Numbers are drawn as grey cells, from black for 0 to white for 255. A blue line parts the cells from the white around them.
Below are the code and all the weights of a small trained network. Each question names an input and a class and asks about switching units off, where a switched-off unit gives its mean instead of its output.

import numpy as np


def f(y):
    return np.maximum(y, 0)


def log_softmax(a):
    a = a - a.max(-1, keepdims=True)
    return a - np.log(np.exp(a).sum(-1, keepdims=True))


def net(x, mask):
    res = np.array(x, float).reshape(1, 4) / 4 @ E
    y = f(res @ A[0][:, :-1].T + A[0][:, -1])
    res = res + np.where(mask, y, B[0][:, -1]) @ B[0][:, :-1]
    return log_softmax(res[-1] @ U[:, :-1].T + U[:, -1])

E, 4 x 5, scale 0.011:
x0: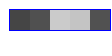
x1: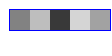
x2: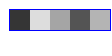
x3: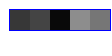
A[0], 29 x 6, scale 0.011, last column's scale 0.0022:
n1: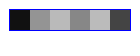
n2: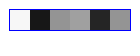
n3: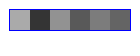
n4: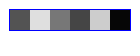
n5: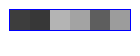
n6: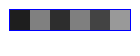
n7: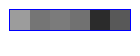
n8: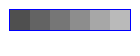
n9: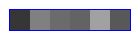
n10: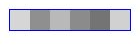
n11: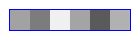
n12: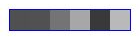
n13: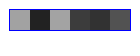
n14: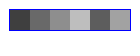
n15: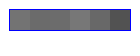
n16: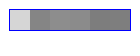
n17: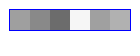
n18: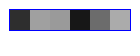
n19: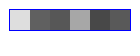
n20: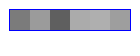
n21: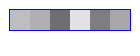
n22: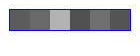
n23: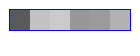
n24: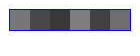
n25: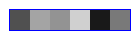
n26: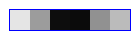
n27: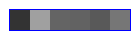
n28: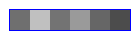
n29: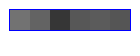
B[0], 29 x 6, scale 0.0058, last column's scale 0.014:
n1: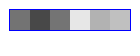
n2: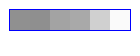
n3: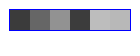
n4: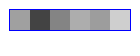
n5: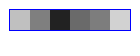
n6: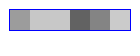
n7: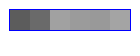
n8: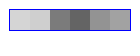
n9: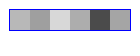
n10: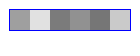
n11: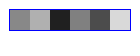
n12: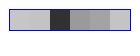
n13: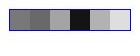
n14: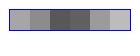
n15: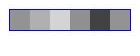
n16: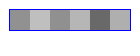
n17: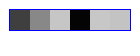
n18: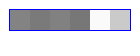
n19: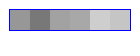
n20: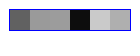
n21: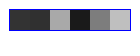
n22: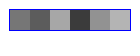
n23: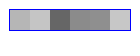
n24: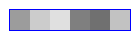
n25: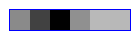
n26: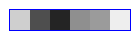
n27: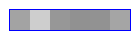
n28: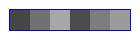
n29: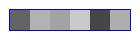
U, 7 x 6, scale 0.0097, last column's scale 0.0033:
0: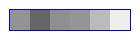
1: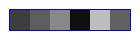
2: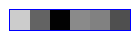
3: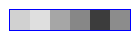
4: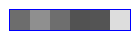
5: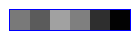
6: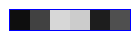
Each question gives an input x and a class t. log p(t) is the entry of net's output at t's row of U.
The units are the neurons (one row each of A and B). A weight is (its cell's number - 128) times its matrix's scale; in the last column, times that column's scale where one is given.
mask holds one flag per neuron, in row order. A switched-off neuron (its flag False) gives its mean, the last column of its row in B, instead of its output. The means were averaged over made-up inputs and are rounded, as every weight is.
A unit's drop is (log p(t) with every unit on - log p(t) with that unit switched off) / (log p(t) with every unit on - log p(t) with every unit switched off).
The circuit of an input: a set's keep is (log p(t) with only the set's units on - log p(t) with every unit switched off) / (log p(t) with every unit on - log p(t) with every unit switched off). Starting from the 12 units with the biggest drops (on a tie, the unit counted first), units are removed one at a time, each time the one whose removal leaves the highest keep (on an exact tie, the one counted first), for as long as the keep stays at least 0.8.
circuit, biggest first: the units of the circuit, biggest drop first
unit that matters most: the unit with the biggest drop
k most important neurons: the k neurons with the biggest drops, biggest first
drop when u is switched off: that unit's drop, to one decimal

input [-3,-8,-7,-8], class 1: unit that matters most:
n13
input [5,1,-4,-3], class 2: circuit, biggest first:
n11; n25
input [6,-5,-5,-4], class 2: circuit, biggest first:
n11; n5
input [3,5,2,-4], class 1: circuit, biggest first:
n21; n17
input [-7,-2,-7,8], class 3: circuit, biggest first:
n24; n29
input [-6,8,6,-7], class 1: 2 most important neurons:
n21; n20
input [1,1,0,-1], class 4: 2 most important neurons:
n26; n2
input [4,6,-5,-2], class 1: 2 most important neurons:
n17; n21
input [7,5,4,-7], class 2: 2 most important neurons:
n25; n11
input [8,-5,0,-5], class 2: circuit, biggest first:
n11; n5; n25
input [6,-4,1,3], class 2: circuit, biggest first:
n5; n12
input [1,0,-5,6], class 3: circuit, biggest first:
n24; n6
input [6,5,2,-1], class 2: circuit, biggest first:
n25; n2
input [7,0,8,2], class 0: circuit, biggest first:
n1
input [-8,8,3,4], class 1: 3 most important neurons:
n20; n17; n21
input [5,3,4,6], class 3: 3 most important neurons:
n6; n9; n26
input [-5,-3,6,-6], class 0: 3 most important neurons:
n18; n4; n5
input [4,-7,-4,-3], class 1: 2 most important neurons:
n13; n3
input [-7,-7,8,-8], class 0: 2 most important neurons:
n18; n4
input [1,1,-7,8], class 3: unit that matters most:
n24
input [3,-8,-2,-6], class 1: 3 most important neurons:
n13; n3; n22
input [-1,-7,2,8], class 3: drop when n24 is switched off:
0.1
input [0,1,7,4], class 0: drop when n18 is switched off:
0.2
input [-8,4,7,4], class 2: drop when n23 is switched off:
0.0
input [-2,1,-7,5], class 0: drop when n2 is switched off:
0.1
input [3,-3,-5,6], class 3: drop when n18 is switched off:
0.1
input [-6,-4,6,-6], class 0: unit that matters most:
n18
